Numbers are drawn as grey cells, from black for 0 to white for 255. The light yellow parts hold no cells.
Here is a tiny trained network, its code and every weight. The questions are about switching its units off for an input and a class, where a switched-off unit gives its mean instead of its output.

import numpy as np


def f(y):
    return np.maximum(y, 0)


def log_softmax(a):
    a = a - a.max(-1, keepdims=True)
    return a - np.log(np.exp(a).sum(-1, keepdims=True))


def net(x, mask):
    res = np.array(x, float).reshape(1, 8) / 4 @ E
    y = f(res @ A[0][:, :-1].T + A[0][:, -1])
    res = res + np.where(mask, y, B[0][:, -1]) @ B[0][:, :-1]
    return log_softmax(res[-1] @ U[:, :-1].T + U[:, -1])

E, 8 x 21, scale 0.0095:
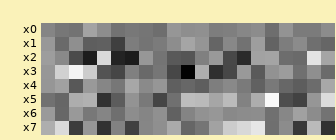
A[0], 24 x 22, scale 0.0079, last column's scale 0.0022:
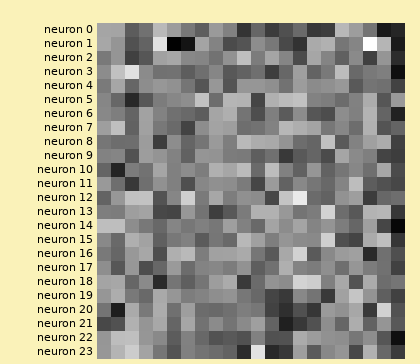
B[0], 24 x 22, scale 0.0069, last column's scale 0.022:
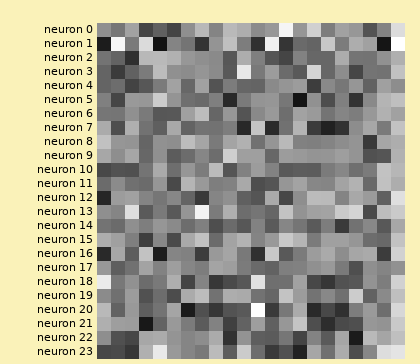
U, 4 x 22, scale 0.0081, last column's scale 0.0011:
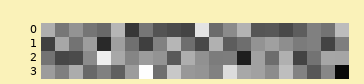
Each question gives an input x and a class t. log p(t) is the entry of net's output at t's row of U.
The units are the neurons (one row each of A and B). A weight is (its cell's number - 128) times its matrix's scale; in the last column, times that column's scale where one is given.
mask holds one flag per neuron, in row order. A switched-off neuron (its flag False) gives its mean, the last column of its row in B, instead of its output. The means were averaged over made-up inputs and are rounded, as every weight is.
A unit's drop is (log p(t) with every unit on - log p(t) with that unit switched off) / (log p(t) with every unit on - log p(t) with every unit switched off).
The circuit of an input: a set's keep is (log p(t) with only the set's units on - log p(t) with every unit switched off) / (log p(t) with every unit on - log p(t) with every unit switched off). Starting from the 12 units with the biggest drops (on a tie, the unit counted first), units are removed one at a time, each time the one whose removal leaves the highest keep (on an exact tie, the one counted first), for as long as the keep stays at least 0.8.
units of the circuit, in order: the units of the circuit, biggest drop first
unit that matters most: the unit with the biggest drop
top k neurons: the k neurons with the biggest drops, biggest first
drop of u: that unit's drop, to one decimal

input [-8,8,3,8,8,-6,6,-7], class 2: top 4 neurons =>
(neuron 23; neuron 3; neuron 22; neuron 18)
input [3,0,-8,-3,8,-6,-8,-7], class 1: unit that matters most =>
neuron 16
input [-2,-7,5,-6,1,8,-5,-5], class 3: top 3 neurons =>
(neuron 13; neuron 15; neuron 23)
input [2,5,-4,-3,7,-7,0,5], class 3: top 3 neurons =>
(neuron 0; neuron 20; neuron 1)
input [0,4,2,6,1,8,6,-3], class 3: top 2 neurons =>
(neuron 13; neuron 15)
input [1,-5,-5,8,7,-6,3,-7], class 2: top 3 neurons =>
(neuron 23; neuron 3; neuron 18)
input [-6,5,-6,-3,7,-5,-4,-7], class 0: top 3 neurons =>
(neuron 20; neuron 1; neuron 21)
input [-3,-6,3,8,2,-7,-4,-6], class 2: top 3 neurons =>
(neuron 23; neuron 3; neuron 22)
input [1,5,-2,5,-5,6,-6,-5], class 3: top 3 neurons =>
(neuron 13; neuron 15; neuron 18)
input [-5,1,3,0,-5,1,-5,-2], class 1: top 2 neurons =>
(neuron 18; neuron 7)
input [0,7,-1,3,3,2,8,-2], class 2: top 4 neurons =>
(neuron 1; neuron 18; neuron 7; neuron 0)
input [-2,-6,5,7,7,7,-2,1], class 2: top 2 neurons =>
(neuron 23; neuron 22)
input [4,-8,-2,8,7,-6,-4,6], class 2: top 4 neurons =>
(neuron 23; neuron 3; neuron 22; neuron 20)
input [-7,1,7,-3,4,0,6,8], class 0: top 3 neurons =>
(neuron 18; neuron 7; neuron 16)
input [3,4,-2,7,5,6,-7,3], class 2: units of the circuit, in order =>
(neuron 23)
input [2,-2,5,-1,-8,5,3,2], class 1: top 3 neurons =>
(neuron 1; neuron 0; neuron 19)
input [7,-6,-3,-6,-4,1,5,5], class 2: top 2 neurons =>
(neuron 5; neuron 20)
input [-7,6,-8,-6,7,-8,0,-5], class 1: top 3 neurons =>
(neuron 16; neuron 12; neuron 13)
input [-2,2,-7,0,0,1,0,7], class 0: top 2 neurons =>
(neuron 18; neuron 1)
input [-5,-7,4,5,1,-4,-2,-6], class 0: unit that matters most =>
neuron 20
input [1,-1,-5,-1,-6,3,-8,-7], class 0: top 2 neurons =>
(neuron 20; neuron 1)
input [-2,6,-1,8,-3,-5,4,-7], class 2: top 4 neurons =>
(neuron 23; neuron 3; neuron 22; neuron 18)
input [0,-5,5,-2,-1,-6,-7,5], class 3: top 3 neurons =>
(neuron 0; neuron 20; neuron 11)
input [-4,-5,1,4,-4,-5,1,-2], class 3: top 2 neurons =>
(neuron 0; neuron 19)
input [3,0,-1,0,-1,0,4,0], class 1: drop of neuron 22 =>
0.2
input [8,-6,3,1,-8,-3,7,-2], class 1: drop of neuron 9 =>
-0.1
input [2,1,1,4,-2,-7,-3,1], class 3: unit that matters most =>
neuron 0
